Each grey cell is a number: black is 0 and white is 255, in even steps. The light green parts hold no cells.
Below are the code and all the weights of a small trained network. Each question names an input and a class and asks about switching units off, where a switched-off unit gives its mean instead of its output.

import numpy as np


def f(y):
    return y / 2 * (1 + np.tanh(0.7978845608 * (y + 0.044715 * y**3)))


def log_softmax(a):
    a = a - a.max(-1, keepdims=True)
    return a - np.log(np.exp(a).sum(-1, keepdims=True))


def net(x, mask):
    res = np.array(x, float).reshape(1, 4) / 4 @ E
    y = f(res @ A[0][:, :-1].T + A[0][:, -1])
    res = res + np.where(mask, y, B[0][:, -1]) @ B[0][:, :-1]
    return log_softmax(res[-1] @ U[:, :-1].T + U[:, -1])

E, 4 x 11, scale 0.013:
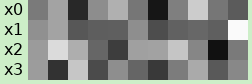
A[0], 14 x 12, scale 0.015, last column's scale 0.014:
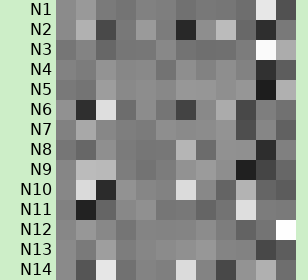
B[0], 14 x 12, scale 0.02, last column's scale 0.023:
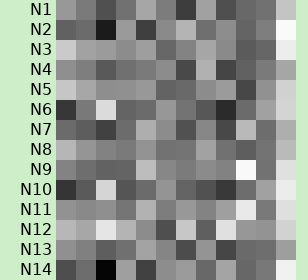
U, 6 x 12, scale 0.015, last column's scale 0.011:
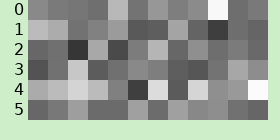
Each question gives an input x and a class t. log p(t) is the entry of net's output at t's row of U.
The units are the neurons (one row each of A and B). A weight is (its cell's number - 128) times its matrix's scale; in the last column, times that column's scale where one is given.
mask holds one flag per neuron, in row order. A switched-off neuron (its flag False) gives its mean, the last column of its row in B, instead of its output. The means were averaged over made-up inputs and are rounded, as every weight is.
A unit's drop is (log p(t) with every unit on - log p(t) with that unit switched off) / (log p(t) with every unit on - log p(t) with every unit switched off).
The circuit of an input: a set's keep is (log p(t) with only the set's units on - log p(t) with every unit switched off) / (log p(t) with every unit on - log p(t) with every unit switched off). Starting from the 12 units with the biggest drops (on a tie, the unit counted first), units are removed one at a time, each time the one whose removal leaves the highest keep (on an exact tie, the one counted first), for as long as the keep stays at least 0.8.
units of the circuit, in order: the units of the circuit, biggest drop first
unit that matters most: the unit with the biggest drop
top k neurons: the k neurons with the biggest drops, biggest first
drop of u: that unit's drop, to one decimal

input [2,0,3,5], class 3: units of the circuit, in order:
[N6]
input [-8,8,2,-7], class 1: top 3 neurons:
[N3 N1 N2]
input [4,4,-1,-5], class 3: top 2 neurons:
[N14 N10]
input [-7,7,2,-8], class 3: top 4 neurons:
[N10 N2 N5 N8]
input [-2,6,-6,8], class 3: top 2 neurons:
[N6 N9]
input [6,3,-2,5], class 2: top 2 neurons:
[N2 N10]
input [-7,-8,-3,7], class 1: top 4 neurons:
[N5 N8 N2 N10]
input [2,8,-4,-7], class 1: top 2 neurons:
[N3 N6]
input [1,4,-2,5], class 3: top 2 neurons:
[N6 N5]
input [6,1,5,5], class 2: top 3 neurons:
[N2 N11 N10]
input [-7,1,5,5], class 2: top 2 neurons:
[N14 N11]
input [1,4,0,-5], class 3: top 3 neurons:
[N10 N5 N8]
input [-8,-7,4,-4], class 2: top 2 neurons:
[N14 N3]
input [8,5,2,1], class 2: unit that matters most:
N2
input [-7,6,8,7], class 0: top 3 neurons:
[N9 N2 N10]
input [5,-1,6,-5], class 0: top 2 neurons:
[N9 N14]
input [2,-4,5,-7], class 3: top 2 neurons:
[N10 N11]
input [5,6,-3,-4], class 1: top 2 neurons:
[N14 N3]
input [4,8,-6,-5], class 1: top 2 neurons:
[N3 N9]
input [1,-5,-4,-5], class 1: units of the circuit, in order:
[N5]
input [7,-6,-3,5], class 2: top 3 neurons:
[N2 N3 N1]
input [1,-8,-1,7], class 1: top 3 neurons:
[N5 N10 N8]
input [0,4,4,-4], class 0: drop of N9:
0.1
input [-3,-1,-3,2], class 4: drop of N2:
1.2
